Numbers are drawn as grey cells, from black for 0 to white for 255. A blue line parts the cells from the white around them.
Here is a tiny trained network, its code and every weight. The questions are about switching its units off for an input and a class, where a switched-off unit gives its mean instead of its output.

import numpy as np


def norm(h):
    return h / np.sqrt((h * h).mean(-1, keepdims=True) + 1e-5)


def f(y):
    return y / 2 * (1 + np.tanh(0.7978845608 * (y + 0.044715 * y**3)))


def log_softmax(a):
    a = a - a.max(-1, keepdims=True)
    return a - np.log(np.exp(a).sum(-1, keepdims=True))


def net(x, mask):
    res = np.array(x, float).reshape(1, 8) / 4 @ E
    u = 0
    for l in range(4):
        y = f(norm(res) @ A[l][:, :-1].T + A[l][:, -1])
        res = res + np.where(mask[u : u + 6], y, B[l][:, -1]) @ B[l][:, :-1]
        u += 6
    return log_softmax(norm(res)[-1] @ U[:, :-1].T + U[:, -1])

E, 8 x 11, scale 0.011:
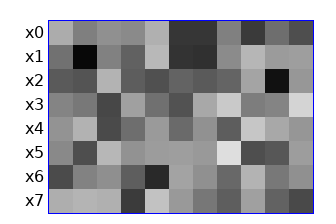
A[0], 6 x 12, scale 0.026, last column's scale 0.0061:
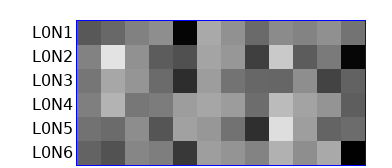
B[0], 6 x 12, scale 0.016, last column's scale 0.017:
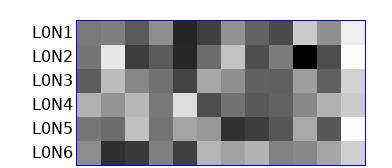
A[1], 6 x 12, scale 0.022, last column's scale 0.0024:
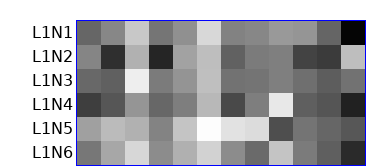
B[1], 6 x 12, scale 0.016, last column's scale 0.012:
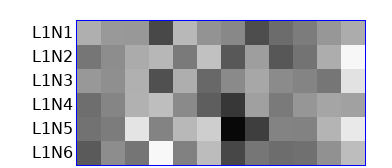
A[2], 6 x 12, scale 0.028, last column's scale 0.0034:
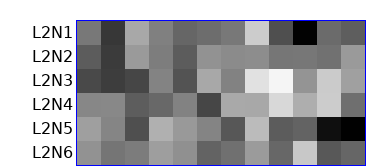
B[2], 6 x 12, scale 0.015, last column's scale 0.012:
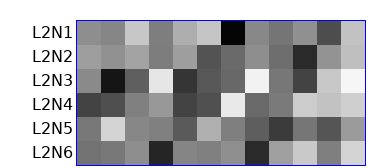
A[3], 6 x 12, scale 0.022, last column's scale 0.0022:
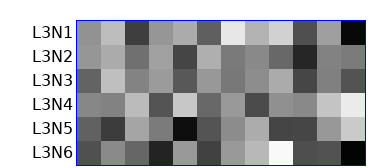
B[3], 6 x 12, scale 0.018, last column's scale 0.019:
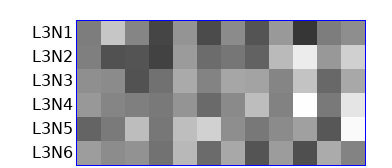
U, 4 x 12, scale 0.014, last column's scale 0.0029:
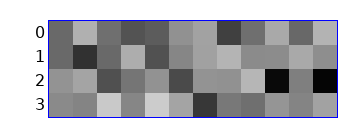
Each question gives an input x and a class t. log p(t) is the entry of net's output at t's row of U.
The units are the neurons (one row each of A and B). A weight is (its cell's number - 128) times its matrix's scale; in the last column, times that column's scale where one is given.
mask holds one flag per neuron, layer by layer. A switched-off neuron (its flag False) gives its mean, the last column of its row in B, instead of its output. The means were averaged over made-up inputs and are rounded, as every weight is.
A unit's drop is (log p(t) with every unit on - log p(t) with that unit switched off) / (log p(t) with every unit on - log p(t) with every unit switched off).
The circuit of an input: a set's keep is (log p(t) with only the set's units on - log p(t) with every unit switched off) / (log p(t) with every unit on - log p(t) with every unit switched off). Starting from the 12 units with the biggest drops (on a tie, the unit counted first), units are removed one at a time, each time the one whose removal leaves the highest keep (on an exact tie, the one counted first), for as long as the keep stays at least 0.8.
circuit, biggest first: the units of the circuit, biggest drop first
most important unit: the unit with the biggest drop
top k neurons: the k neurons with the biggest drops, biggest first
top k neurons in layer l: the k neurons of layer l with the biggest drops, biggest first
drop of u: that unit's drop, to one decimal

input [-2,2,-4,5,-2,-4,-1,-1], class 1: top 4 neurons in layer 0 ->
L0N2; L0N5; L0N3; L0N1
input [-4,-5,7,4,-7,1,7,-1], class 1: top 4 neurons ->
L0N6; L0N5; L2N3; L0N4
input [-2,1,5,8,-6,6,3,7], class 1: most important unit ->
L2N3
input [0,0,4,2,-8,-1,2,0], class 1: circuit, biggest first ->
L0N6; L0N5
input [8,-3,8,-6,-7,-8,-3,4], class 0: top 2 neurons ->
L0N3; L1N5
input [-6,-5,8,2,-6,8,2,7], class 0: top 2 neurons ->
L0N2; L0N1
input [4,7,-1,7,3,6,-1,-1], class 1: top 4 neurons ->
L0N5; L0N2; L1N5; L2N4
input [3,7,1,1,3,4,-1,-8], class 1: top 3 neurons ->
L0N5; L2N3; L0N2
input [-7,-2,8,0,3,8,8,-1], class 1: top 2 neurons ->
L0N6; L2N3
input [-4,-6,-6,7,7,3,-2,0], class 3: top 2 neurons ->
L0N1; L1N5
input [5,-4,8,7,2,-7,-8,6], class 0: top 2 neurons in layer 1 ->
L1N1; L1N3
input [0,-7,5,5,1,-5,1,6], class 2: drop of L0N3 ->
-0.1
